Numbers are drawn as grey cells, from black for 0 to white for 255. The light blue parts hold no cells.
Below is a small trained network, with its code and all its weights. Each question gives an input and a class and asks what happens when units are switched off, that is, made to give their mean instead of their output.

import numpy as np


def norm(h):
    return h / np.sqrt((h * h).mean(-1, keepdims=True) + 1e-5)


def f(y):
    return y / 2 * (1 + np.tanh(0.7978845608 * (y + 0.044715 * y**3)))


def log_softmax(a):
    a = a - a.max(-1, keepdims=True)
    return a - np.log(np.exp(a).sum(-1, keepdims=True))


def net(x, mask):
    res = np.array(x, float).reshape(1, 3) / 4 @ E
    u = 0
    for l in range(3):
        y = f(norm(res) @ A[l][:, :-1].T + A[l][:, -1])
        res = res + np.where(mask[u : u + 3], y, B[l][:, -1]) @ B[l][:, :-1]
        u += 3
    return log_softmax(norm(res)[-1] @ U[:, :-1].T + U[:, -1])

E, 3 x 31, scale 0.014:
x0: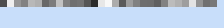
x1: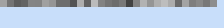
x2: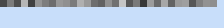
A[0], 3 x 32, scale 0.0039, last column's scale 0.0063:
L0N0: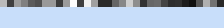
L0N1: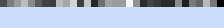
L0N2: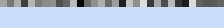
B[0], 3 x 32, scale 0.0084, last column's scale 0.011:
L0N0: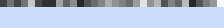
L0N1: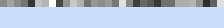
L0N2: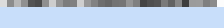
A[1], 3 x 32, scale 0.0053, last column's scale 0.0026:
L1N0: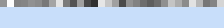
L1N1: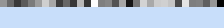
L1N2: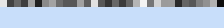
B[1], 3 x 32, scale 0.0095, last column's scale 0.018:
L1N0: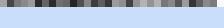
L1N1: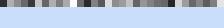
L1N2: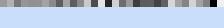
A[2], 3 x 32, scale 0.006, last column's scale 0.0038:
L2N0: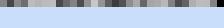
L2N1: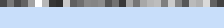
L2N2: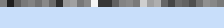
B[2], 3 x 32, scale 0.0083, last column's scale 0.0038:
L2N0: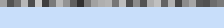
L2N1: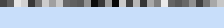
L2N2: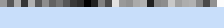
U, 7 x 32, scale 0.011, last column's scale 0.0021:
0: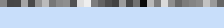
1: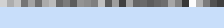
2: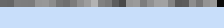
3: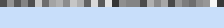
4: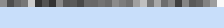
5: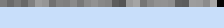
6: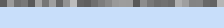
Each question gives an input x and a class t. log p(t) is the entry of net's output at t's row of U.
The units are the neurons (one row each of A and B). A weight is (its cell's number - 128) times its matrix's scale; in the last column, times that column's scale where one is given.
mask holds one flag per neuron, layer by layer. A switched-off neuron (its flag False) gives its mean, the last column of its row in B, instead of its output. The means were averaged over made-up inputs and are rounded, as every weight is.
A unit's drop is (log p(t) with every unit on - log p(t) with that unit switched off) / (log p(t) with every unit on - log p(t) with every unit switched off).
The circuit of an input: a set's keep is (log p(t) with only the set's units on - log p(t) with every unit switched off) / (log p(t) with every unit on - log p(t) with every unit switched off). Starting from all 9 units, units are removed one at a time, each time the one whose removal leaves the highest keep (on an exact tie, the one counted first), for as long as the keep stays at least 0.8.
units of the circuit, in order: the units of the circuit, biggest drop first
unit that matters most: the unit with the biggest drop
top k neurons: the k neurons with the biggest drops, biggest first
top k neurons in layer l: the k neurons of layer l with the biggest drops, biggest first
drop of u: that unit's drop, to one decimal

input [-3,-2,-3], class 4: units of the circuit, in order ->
(L0N0)
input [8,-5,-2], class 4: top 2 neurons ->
(L1N0, L1N2)
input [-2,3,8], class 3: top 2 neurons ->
(L1N0, L1N2)
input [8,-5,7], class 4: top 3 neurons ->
(L1N0, L1N1, L1N2)
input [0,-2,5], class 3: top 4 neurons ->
(L1N2, L1N0, L2N2, L0N2)
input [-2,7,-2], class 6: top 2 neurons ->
(L1N1, L0N2)
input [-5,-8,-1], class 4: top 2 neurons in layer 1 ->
(L1N1, L1N2)
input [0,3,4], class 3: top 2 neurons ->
(L1N2, L1N0)
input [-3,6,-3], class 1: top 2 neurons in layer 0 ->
(L0N1, L0N0)
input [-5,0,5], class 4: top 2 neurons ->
(L0N0, L0N1)
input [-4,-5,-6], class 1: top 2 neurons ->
(L0N2, L1N0)
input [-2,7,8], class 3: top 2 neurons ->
(L1N0, L1N1)
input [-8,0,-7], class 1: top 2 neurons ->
(L1N2, L1N0)
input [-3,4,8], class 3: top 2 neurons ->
(L1N0, L1N1)
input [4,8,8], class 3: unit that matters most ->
L1N2
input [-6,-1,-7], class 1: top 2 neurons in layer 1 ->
(L1N2, L1N0)
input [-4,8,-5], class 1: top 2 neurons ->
(L1N2, L0N1)
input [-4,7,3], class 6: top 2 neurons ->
(L1N1, L1N2)
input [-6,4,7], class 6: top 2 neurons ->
(L1N0, L1N1)
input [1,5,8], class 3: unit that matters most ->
L1N2
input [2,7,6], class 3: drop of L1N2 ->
0.3
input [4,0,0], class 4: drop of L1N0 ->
0.0
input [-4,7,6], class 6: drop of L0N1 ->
0.1
